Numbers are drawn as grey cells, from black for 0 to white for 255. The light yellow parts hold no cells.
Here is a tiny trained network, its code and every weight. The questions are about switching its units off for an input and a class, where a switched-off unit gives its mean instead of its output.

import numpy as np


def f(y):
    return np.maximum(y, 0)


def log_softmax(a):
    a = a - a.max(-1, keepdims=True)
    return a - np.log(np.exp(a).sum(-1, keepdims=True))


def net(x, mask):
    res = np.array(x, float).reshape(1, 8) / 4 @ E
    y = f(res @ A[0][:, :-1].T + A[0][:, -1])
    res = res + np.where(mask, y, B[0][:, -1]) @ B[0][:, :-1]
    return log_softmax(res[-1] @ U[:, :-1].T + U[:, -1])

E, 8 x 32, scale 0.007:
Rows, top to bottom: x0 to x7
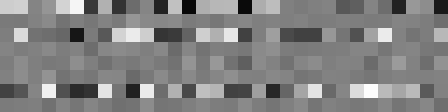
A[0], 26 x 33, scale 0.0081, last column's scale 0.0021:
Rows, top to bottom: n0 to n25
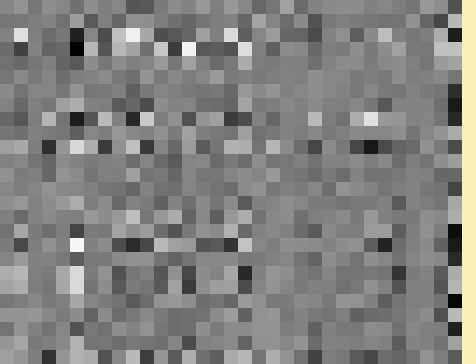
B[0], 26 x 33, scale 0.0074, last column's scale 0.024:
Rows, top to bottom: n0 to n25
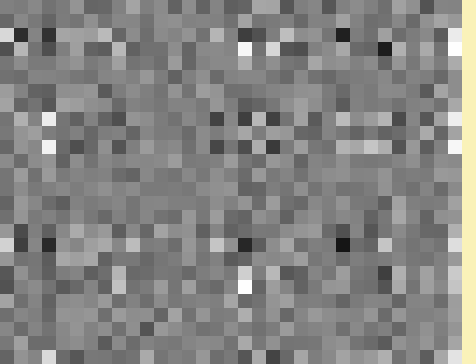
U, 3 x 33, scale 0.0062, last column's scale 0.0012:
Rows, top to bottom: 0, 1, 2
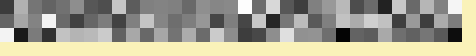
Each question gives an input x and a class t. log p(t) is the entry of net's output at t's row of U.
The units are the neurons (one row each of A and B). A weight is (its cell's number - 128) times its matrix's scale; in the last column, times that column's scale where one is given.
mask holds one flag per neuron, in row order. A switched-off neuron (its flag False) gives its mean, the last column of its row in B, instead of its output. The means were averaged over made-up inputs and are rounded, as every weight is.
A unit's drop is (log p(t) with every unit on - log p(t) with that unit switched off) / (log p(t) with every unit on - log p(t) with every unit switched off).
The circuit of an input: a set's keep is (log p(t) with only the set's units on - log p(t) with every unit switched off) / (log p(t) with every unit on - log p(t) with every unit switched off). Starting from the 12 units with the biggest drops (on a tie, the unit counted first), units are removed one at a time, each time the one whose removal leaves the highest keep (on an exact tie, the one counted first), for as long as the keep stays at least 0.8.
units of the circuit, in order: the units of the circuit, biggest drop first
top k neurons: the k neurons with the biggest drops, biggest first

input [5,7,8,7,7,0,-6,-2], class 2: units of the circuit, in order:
(n2)
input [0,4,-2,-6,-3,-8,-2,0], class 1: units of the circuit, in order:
(n2; n3)
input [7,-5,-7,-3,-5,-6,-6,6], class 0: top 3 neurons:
(n19; n20; n2)
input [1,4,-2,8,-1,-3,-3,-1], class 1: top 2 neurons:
(n2; n3)
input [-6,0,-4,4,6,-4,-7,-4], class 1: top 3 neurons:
(n10; n25; n19)
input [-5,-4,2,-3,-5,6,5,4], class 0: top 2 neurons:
(n10; n3)
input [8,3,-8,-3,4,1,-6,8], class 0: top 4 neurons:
(n19; n20; n2; n24)
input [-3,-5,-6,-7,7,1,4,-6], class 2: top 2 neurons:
(n17; n10)
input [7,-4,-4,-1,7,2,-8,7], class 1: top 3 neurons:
(n10; n25; n3)
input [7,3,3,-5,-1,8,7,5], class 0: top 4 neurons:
(n10; n19; n20; n25)
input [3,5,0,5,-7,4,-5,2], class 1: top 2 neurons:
(n10; n3)
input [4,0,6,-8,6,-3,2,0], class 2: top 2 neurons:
(n2; n3)
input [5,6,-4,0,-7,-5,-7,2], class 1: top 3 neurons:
(n10; n3; n25)
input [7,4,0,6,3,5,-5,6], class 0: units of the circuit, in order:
(n19)
